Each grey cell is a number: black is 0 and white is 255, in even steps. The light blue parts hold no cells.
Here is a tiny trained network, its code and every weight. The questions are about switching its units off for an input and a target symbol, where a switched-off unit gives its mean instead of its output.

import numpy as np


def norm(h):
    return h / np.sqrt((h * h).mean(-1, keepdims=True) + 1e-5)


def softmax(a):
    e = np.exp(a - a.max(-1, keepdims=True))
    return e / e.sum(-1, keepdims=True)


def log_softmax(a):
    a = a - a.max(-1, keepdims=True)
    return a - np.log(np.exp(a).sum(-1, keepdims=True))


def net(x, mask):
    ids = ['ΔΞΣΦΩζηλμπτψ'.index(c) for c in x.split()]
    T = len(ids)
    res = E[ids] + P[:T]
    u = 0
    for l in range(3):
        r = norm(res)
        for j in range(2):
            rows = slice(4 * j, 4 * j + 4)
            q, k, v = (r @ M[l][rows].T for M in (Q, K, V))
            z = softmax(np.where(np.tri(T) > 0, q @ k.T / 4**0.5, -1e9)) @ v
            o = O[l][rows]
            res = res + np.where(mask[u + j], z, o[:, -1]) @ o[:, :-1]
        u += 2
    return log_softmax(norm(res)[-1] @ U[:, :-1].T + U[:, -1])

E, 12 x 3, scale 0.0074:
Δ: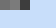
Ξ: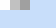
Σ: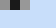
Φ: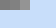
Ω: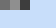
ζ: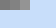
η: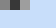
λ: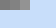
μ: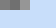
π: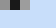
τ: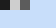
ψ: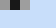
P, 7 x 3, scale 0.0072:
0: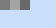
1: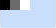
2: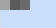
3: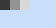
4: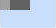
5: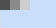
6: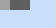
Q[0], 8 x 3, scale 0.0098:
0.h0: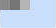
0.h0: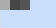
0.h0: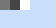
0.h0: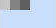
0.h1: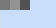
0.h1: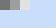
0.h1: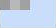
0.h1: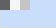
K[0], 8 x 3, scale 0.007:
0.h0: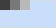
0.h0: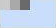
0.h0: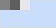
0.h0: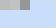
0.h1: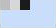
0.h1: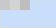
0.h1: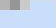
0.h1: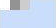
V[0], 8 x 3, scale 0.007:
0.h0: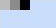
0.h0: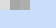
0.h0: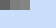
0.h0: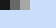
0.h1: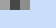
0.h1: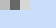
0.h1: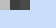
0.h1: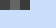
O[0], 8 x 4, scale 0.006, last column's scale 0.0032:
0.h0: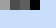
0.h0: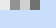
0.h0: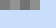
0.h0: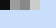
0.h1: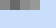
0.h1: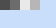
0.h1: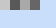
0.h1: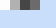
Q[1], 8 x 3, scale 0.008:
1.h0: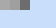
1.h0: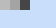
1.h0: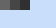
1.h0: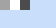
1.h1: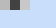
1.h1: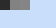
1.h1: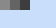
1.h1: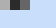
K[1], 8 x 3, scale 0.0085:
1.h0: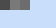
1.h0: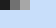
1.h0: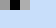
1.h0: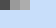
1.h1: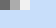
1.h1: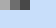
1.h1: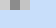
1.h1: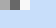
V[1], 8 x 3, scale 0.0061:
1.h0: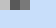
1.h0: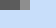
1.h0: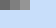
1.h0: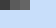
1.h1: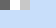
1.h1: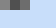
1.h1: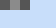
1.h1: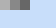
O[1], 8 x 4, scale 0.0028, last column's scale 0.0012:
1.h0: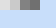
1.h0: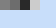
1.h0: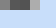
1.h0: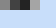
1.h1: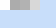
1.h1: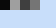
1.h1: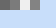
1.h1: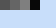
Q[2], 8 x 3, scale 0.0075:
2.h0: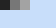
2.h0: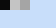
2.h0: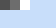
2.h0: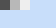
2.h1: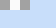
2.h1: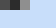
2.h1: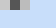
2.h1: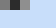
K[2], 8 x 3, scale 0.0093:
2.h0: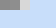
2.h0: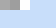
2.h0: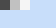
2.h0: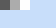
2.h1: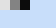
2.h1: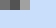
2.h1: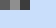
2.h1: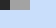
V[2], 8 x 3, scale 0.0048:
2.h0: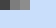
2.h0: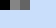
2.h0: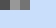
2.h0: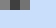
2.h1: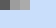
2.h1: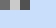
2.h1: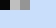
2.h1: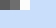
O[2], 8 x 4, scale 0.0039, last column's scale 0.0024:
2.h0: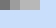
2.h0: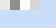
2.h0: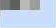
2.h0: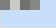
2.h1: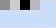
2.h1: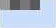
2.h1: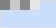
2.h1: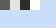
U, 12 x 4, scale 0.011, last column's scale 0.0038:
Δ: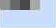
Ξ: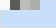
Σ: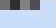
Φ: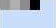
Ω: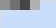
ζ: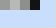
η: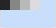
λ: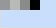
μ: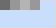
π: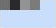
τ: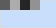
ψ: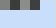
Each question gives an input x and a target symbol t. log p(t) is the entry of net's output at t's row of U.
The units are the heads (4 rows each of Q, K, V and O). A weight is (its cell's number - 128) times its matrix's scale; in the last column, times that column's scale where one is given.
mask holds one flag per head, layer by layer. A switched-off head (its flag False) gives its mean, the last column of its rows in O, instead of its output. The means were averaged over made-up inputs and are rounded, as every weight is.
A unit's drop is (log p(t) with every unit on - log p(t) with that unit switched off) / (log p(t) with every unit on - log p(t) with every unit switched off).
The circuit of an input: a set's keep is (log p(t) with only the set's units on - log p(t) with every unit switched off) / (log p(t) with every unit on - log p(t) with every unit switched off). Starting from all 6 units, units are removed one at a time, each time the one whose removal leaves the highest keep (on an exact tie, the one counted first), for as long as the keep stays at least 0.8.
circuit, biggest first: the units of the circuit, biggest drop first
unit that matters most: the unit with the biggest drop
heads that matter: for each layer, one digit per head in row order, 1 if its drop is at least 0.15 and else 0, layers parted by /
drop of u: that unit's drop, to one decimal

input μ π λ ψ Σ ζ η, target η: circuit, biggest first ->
[0.h1 2.h1]
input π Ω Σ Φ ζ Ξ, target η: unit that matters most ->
0.h1
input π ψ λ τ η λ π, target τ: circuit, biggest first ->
[2.h1 0.h1 2.h0]
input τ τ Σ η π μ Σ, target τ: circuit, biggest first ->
[0.h1 2.h1]
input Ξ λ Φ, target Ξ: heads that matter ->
10 / 00 / 00
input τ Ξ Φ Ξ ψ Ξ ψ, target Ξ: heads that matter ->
10 / 00 / 00
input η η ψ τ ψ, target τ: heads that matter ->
01 / 00 / 01
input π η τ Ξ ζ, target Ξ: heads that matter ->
10 / 00 / 01
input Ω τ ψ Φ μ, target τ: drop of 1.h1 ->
0.1
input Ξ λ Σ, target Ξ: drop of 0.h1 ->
0.1
